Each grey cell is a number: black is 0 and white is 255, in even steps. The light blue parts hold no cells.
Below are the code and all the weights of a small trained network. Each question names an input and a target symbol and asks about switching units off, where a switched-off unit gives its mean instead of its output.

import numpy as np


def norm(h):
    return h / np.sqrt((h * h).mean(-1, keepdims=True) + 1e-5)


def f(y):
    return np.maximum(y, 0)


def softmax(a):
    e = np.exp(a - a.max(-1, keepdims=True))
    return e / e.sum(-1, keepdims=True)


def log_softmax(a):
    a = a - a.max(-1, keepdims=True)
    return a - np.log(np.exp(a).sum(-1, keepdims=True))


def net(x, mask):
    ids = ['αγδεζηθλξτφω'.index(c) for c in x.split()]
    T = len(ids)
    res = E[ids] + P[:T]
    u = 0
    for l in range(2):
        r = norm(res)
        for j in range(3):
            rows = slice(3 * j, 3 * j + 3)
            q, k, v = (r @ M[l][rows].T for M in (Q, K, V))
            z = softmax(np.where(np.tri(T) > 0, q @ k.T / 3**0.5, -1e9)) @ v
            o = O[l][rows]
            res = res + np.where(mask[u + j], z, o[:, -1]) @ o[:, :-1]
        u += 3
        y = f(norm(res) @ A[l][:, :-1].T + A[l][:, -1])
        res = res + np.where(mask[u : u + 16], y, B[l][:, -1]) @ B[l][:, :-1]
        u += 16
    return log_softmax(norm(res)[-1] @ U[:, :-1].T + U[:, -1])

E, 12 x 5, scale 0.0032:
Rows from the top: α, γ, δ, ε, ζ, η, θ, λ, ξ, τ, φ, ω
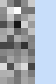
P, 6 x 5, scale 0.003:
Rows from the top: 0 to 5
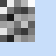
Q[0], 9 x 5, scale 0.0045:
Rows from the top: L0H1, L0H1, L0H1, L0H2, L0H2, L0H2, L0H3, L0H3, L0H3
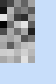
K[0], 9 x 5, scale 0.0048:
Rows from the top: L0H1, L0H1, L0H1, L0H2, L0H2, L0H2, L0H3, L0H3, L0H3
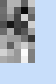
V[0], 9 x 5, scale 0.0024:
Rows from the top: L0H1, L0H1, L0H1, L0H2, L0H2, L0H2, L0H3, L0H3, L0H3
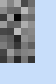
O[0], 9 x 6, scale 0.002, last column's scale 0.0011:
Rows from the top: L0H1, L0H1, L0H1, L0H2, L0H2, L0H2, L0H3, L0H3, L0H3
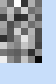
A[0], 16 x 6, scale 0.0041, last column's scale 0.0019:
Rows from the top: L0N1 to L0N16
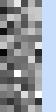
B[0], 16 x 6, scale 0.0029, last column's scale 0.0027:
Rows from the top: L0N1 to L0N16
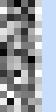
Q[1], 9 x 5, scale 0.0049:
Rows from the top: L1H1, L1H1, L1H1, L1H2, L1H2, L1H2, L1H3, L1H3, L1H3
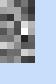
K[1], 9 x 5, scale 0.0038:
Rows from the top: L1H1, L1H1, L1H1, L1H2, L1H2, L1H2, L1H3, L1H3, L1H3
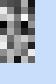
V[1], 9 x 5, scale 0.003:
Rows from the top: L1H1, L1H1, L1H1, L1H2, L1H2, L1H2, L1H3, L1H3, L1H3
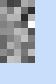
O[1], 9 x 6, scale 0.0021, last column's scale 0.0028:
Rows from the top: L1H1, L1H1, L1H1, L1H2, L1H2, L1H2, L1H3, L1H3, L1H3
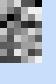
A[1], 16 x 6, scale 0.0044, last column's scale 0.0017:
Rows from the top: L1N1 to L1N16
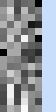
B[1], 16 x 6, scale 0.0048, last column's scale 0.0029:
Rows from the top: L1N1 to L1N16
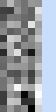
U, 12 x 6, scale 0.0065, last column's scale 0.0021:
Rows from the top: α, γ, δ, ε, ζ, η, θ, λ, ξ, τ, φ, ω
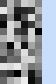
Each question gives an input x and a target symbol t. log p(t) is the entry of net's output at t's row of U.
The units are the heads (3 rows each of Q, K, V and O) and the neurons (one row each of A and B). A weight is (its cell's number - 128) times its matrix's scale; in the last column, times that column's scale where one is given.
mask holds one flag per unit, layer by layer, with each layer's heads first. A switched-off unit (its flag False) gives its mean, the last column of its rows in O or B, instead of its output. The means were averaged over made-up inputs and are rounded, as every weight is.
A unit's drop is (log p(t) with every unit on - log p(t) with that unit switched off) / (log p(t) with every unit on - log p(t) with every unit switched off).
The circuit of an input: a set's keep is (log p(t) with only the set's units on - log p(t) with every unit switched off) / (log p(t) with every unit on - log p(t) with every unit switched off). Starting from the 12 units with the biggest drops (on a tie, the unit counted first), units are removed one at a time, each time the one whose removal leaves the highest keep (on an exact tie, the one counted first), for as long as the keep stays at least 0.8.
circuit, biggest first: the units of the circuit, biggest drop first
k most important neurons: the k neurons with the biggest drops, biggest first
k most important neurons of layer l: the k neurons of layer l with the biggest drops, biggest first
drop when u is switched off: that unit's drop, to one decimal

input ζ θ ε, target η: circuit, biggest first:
L0N2, L0N5, L1N14, L1N15
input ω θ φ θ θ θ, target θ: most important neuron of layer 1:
L1N13
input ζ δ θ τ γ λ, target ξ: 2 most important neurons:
L0N11, L0N8
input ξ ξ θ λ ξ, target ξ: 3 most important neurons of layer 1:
L1N15, L1N14, L1N16
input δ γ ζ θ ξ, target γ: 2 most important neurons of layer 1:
L1N13, L1N6
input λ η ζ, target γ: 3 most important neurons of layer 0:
L0N5, L0N2, L0N9
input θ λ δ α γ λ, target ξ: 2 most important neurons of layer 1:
L1N14, L1N15
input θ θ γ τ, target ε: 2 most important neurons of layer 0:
L0N2, L0N14
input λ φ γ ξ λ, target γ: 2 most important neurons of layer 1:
L1N13, L1N15
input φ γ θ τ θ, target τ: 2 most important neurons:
L1N14, L0N12
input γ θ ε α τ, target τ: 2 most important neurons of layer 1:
L1N4, L1N14
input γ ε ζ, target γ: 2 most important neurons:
L0N2, L0N5
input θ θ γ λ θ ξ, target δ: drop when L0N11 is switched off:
0.3
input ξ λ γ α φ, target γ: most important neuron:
L1N13
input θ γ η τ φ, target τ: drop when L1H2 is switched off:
0.4
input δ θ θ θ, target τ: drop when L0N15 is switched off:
0.3
